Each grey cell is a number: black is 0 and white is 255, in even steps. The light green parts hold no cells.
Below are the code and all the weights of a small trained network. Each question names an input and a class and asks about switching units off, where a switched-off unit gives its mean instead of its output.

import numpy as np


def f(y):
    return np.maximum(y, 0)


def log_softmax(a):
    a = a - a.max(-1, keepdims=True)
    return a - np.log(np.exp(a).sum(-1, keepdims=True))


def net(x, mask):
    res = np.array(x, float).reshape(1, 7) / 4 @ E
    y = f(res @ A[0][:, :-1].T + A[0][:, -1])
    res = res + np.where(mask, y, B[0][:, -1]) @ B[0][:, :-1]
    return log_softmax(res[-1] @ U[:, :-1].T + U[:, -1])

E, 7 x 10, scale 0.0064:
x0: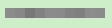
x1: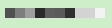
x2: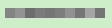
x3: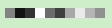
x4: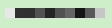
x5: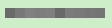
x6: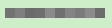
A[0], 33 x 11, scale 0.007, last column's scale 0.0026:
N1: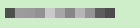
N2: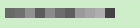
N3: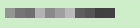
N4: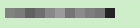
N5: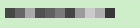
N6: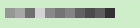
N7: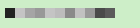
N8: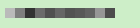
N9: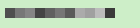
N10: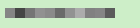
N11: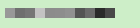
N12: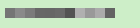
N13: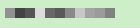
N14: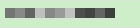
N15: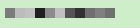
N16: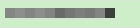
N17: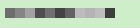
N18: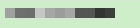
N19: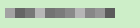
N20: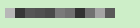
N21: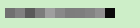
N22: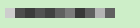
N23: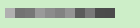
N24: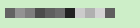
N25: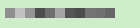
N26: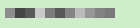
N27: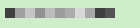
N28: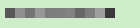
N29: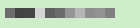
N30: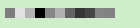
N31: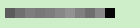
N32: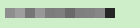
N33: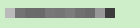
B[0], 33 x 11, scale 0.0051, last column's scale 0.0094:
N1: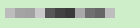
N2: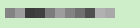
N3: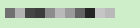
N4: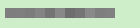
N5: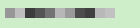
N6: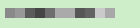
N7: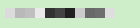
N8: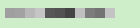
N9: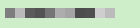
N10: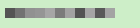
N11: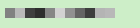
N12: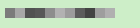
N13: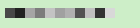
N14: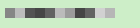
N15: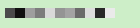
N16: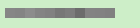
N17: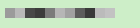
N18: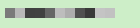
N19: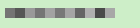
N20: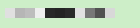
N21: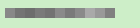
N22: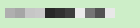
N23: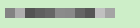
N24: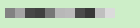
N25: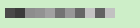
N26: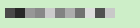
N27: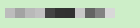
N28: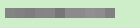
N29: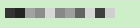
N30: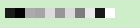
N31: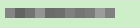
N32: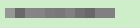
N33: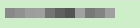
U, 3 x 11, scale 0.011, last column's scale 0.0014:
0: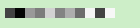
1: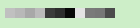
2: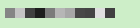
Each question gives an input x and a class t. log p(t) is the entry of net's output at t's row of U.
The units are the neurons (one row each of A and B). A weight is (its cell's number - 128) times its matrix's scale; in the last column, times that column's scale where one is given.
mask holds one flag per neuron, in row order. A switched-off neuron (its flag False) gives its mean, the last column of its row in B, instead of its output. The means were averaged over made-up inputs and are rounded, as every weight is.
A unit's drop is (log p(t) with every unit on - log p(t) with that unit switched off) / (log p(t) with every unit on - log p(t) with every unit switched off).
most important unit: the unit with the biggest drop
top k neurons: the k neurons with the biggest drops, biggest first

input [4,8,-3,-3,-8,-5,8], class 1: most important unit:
N7
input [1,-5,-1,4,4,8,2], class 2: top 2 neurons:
N30, N15
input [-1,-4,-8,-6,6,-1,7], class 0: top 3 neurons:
N30, N15, N7
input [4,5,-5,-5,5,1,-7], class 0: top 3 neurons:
N30, N15, N7
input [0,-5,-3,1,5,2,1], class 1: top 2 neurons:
N22, N20
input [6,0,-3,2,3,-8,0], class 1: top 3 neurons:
N30, N15, N25
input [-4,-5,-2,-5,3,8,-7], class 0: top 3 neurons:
N30, N15, N24
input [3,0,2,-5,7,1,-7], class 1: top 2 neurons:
N20, N22
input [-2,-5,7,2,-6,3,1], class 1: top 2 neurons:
N7, N27
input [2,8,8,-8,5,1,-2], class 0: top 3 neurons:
N30, N15, N25
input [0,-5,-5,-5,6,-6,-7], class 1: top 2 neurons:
N20, N22
